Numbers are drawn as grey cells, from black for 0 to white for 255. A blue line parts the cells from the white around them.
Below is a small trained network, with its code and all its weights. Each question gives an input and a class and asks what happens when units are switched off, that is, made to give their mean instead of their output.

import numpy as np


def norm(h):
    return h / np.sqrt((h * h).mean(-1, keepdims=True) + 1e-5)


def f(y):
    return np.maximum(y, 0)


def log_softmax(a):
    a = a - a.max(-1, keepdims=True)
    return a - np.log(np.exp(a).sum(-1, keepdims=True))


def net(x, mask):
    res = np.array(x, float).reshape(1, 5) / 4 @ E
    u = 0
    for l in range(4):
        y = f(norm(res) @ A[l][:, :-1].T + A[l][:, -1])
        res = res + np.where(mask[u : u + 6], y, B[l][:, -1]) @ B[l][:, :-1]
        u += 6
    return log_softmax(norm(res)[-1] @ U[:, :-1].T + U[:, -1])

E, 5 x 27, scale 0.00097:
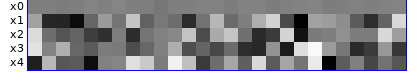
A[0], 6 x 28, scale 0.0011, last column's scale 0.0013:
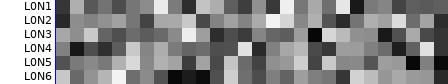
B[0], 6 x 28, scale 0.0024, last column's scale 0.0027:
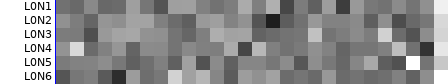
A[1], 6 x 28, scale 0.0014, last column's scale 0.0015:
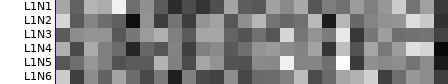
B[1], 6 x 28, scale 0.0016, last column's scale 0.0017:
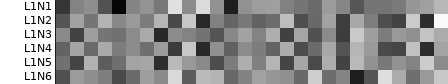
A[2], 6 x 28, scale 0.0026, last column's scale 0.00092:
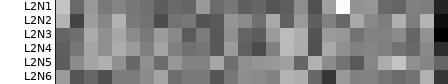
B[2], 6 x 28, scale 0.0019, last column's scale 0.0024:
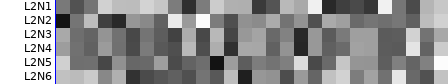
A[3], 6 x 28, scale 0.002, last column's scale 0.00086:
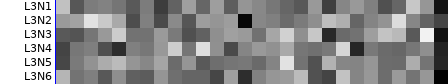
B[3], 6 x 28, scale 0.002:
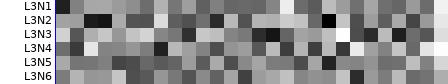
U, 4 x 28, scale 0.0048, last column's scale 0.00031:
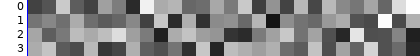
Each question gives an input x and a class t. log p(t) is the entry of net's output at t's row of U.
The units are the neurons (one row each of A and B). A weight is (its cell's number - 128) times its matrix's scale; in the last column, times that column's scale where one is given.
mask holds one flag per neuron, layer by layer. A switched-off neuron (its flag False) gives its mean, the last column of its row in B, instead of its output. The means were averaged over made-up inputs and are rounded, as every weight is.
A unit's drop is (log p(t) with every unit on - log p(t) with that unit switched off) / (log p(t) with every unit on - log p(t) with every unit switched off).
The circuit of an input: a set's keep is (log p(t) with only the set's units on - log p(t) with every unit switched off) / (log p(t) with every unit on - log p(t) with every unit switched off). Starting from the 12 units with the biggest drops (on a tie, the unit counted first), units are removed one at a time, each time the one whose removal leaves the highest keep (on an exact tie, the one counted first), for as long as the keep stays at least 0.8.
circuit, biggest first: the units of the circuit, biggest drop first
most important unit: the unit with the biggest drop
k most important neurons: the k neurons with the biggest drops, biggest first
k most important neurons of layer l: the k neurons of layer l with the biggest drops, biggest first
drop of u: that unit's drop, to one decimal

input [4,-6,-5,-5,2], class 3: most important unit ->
L2N5
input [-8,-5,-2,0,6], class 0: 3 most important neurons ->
(L3N4; L0N4; L2N6)
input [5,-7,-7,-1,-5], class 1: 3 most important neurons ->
(L2N4; L0N4; L2N6)
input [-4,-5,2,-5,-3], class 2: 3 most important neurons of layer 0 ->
(L0N2; L0N4; L0N6)
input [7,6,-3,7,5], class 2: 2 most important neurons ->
(L2N1; L0N6)
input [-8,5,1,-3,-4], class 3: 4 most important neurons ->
(L2N6; L0N1; L0N4; L3N6)
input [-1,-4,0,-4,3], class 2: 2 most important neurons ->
(L0N6; L2N6)
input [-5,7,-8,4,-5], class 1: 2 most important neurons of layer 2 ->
(L2N4; L2N3)
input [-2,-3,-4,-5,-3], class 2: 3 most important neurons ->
(L0N2; L1N2; L3N3)
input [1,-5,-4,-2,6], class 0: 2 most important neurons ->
(L0N4; L2N6)
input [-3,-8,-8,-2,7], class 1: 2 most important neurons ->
(L0N6; L2N4)
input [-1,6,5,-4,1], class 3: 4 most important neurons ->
(L2N6; L0N5; L0N4; L2N4)
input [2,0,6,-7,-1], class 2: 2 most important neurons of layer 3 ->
(L3N3; L3N5)
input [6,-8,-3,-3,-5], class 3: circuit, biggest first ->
(L3N2)
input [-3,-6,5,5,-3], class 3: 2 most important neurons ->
(L3N2; L0N2)
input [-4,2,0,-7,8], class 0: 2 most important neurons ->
(L3N4; L2N1)
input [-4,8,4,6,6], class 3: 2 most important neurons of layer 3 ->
(L3N6; L3N3)
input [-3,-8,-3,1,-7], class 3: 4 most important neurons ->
(L3N2; L0N1; L2N5; L3N4)
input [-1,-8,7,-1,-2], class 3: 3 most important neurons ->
(L3N2; L2N5; L0N5)
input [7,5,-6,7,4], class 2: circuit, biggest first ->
(L2N1)
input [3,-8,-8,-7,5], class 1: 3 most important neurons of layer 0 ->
(L0N4; L0N3; L0N5)
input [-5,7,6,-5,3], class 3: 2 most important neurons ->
(L2N6; L0N5)
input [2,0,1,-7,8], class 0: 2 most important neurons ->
(L3N4; L2N1)
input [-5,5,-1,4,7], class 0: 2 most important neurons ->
(L0N1; L3N4)
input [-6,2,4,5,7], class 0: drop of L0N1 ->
0.0
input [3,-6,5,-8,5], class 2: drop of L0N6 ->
0.1
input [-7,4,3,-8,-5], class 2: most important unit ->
L3N3
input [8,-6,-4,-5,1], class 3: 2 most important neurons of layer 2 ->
(L2N5; L2N1)
